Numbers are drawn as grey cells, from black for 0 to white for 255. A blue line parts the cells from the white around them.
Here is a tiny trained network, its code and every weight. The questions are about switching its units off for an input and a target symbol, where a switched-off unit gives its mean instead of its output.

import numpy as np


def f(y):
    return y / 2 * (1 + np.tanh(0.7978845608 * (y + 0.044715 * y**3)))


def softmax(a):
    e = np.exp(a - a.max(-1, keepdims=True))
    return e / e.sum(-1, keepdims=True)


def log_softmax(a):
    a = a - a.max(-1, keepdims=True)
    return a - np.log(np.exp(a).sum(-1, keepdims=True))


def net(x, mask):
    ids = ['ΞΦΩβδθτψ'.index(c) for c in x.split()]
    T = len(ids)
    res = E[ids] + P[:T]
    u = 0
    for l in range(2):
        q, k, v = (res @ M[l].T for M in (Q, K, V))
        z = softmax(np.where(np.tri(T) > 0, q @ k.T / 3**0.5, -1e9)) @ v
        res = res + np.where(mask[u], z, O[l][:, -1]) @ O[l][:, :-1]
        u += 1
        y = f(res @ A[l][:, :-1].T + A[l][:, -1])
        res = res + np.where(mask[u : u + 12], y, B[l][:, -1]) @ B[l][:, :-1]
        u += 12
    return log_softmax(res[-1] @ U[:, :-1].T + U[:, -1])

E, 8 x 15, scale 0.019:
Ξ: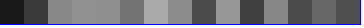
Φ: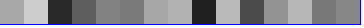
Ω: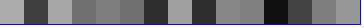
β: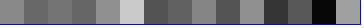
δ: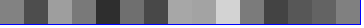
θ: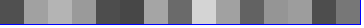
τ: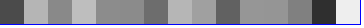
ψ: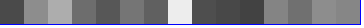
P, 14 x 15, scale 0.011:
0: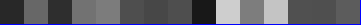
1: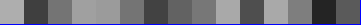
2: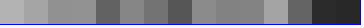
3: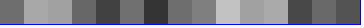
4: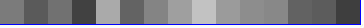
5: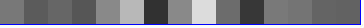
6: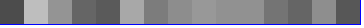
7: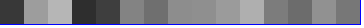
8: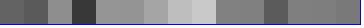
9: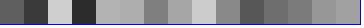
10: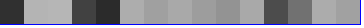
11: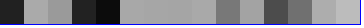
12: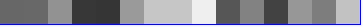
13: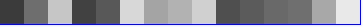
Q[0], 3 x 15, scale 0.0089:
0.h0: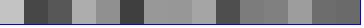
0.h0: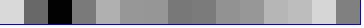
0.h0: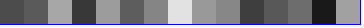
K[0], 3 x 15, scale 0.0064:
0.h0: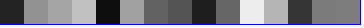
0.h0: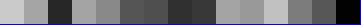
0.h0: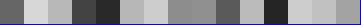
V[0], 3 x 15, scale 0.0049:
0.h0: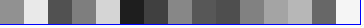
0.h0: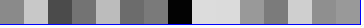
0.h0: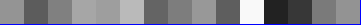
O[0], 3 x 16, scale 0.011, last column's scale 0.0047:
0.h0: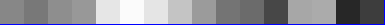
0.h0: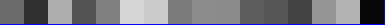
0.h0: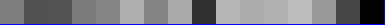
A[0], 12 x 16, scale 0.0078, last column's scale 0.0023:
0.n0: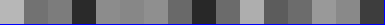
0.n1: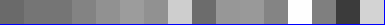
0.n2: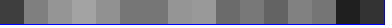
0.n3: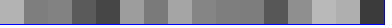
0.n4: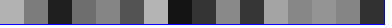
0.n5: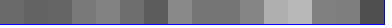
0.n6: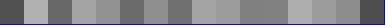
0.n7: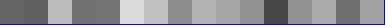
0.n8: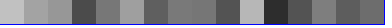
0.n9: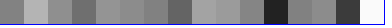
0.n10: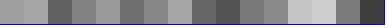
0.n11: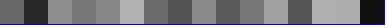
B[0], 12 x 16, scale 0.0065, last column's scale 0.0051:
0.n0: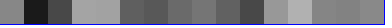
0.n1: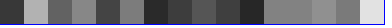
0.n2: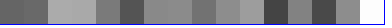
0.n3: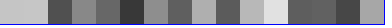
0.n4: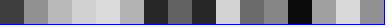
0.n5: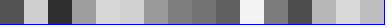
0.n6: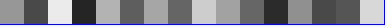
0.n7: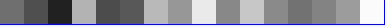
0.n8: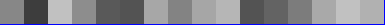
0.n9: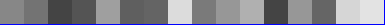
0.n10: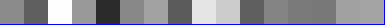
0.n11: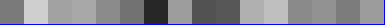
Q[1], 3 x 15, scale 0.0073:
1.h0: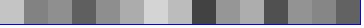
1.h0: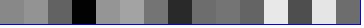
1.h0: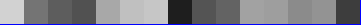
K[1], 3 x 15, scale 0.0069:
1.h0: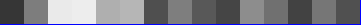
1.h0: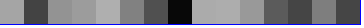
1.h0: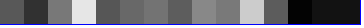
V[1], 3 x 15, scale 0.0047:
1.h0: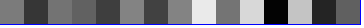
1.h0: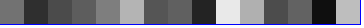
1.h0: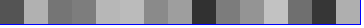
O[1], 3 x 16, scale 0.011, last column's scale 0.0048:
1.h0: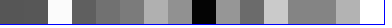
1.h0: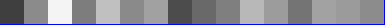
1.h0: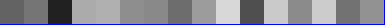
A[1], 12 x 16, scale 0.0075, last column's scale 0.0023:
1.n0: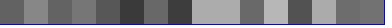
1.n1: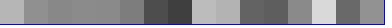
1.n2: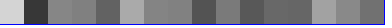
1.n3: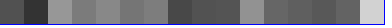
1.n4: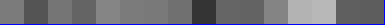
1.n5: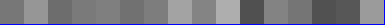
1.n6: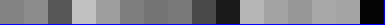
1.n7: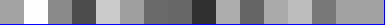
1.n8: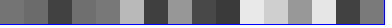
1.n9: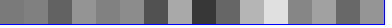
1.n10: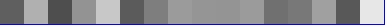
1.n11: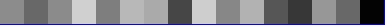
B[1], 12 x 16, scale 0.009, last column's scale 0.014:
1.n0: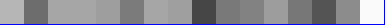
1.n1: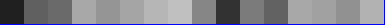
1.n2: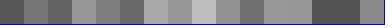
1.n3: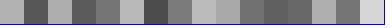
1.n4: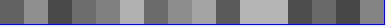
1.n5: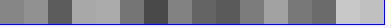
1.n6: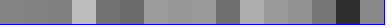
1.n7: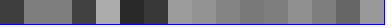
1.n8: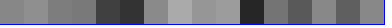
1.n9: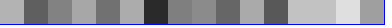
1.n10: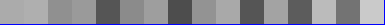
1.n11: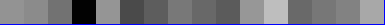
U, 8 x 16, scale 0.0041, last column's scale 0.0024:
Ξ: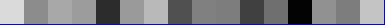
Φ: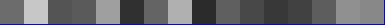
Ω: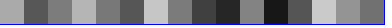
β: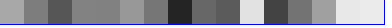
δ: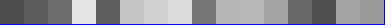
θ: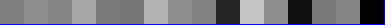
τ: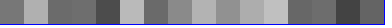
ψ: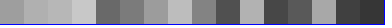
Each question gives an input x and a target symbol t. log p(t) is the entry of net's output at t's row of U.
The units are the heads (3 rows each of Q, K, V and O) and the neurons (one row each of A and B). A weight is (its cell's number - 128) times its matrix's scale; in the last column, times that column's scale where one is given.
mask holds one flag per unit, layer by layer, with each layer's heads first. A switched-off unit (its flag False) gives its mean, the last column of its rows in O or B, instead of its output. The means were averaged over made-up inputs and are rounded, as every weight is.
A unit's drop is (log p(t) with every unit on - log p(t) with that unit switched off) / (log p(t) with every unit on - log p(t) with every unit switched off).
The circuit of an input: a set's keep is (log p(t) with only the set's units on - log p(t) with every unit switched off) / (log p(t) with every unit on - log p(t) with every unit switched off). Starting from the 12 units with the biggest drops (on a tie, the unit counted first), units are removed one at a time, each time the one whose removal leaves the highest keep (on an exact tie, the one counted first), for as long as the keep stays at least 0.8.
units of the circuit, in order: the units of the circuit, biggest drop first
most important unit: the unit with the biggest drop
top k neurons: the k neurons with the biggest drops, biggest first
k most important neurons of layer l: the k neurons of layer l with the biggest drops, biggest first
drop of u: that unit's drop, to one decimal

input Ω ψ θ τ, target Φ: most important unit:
0.h0
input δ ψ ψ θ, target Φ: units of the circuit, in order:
0.h0; 1.h0; 1.n5
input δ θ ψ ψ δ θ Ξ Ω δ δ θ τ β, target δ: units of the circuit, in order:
0.h0; 0.n7
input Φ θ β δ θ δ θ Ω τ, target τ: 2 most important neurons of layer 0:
0.n9; 0.n4
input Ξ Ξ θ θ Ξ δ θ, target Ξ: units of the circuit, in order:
0.h0; 1.h0; 1.n3; 0.n5
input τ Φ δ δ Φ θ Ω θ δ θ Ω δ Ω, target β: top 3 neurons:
1.n9; 0.n9; 0.n7
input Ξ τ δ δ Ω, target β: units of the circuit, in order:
0.h0; 1.n9; 1.h0
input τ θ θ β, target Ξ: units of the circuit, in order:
0.h0; 1.n3; 1.h0; 0.n9
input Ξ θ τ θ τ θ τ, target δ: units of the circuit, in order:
0.h0; 1.h0
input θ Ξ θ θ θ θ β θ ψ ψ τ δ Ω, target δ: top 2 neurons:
1.n2; 0.n8
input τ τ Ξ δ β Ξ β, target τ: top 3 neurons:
1.n4; 1.n7; 1.n8
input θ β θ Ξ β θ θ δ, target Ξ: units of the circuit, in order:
1.h0; 0.h0; 1.n3
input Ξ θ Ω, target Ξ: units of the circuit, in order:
1.n3; 1.h0; 0.n8
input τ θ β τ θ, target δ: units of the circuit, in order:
0.n7; 0.h0
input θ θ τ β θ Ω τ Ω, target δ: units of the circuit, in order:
0.h0; 1.h0; 0.n7
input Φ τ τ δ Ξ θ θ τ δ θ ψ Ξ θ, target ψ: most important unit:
0.n9
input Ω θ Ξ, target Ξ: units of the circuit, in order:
1.n3; 0.h0
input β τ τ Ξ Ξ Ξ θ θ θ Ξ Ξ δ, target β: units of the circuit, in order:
0.h0; 1.n9; 1.h0; 0.n6
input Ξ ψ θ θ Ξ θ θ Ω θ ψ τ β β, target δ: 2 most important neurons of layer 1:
1.n2; 1.n11
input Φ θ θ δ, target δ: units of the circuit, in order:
1.n1; 1.h0
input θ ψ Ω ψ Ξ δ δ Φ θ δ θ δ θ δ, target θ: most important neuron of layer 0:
0.n3
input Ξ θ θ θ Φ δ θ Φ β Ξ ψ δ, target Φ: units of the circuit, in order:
0.h0; 1.n3
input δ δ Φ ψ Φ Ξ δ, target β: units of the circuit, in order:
0.h0; 1.n9; 0.n6
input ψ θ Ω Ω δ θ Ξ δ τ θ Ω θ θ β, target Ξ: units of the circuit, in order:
1.h0; 1.n3; 0.h0
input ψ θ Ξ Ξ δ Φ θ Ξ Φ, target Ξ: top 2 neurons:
0.n7; 1.n10
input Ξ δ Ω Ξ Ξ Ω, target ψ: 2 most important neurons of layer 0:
0.n5; 0.n6
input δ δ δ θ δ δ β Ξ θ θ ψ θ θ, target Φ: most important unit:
1.h0
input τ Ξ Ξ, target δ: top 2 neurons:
0.n7; 0.n9
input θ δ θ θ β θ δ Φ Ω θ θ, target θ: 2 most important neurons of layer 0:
0.n4; 0.n7
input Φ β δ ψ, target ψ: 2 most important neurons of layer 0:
0.n4; 0.n5
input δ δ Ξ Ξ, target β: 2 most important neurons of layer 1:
1.n9; 1.n3
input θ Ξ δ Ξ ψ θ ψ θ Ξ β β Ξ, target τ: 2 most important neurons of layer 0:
0.n1; 0.n7
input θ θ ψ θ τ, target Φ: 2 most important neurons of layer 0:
0.n7; 0.n1
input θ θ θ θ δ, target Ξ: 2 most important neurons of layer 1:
1.n3; 1.n1
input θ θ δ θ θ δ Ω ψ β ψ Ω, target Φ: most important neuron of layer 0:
0.n10
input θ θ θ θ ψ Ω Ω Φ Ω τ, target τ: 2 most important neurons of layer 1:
1.n0; 1.n11
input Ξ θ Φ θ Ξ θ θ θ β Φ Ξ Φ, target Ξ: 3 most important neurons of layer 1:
1.n10; 1.n7; 1.n9
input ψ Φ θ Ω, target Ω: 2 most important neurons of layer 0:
0.n4; 0.n8
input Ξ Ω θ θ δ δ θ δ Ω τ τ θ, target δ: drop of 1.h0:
0.2
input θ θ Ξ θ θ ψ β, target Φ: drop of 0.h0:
0.5
